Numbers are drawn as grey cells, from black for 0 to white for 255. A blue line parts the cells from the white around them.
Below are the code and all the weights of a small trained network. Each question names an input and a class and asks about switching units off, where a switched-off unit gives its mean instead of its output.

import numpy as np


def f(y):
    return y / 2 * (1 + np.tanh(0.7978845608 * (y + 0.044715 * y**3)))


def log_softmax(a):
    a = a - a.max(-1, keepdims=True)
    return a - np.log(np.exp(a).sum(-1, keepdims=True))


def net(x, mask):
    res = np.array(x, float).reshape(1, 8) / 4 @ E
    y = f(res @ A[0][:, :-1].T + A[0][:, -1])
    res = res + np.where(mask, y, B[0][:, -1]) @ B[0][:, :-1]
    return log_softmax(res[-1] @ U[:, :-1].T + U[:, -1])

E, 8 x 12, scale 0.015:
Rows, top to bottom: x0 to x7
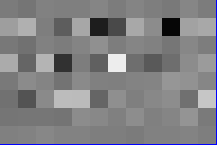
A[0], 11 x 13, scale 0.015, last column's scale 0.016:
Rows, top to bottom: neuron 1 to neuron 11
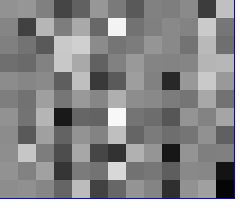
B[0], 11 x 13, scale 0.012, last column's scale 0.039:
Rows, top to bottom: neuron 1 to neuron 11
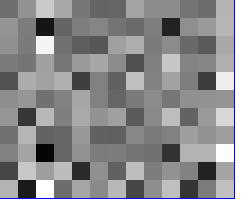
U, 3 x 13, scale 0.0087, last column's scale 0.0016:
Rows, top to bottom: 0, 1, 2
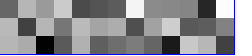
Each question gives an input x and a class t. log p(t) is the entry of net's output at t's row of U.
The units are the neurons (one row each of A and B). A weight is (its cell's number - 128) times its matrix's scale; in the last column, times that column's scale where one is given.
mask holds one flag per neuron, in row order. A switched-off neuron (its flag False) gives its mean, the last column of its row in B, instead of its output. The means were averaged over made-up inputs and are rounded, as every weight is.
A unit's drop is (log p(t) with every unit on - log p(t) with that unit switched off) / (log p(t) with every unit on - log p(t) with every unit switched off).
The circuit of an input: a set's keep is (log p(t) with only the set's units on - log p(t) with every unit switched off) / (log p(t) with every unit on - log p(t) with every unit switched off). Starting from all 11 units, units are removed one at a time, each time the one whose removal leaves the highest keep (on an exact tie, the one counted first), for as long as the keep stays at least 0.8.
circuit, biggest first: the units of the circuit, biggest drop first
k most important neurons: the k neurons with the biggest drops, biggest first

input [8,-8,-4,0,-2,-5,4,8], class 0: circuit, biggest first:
(neuron 11)
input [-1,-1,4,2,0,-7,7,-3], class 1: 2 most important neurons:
(neuron 5; neuron 7)
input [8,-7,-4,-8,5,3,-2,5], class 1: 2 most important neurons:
(neuron 5; neuron 10)
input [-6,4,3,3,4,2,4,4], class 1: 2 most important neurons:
(neuron 11; neuron 7)
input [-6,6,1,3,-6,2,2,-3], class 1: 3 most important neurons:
(neuron 11; neuron 7; neuron 1)
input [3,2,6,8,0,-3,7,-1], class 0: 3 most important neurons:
(neuron 10; neuron 4; neuron 8)
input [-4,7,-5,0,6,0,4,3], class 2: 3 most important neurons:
(neuron 9; neuron 10; neuron 1)
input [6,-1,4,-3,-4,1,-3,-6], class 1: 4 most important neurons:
(neuron 9; neuron 5; neuron 10; neuron 1)
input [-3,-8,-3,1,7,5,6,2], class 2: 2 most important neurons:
(neuron 2; neuron 11)
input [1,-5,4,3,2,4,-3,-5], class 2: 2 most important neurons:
(neuron 2; neuron 11)
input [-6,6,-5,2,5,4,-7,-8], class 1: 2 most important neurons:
(neuron 11; neuron 4)
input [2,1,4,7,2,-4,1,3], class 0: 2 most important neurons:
(neuron 10; neuron 11)
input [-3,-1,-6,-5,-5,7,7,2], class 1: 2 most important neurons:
(neuron 5; neuron 4)
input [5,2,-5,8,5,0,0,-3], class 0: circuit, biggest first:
(neuron 10)
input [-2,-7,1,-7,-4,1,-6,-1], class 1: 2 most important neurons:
(neuron 5; neuron 10)
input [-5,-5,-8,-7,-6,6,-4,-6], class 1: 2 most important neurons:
(neuron 5; neuron 4)
